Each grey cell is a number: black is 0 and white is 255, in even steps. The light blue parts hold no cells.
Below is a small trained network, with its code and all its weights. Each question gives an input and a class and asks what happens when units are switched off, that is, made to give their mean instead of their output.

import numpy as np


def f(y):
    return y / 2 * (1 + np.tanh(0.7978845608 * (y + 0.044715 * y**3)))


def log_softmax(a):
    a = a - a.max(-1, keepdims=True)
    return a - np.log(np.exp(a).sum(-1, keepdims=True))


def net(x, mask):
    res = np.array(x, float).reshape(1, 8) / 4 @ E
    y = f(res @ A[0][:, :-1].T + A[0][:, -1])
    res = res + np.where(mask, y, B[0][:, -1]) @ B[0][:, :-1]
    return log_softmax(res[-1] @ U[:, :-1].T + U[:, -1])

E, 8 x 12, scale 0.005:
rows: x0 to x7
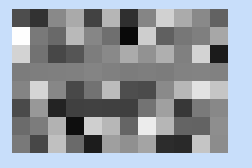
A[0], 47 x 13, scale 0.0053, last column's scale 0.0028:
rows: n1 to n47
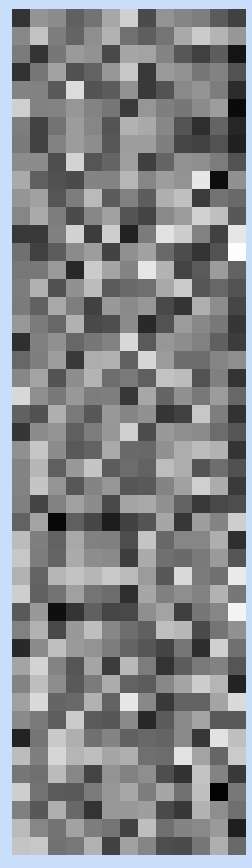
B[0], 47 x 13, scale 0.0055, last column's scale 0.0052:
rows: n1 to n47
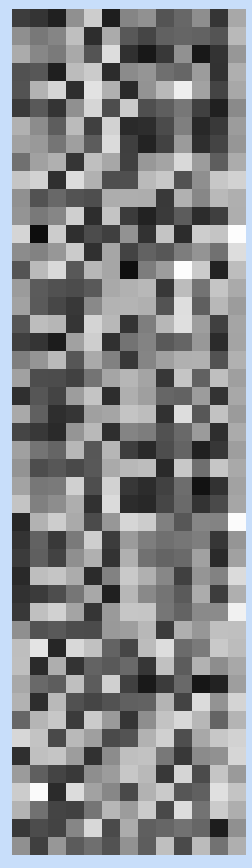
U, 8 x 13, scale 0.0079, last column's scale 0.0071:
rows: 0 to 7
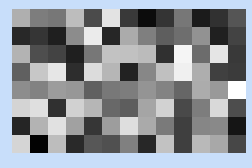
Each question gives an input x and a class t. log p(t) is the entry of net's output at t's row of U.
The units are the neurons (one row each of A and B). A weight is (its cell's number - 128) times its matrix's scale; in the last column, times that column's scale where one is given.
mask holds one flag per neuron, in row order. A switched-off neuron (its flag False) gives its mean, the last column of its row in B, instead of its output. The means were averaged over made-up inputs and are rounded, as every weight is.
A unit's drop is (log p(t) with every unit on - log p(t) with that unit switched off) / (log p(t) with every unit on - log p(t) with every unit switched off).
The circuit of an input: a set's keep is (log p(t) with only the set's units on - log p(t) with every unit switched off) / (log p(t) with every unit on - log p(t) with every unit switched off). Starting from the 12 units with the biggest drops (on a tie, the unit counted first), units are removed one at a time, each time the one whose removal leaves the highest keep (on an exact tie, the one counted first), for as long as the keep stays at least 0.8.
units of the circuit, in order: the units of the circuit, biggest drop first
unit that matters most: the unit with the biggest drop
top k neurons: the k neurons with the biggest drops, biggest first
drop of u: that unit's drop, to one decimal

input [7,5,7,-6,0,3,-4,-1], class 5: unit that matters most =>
n44
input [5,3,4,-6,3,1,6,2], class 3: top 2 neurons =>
n15; n20
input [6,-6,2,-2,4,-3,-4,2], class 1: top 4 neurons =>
n4; n1; n24; n19
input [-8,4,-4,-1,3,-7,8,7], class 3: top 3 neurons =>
n15; n20; n13
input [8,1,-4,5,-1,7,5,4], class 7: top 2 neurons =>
n13; n32
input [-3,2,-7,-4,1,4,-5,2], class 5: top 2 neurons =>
n36; n41
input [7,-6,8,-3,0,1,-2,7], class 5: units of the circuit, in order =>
n10; n44
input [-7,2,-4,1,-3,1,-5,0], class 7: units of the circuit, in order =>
n39; n37
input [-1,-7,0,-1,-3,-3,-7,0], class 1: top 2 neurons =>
n19; n1
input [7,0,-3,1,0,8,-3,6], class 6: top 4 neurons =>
n29; n34; n39; n37
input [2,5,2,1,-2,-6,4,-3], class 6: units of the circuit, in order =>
n32; n42
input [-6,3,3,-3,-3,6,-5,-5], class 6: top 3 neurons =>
n29; n34; n13
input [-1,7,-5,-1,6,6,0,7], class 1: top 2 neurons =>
n33; n22
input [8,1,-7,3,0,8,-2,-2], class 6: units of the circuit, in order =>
n29
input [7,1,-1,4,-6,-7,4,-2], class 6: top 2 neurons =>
n32; n42
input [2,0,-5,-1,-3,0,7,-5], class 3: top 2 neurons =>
n15; n20
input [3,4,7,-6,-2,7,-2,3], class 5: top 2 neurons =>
n44; n10
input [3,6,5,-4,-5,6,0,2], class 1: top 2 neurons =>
n33; n31
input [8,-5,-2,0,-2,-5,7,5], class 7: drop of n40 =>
0.2
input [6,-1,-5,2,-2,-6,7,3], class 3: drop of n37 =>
0.0
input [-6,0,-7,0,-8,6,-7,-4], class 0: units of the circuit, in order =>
n7
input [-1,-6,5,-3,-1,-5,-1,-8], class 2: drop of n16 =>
0.1
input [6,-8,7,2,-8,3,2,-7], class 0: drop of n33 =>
0.1
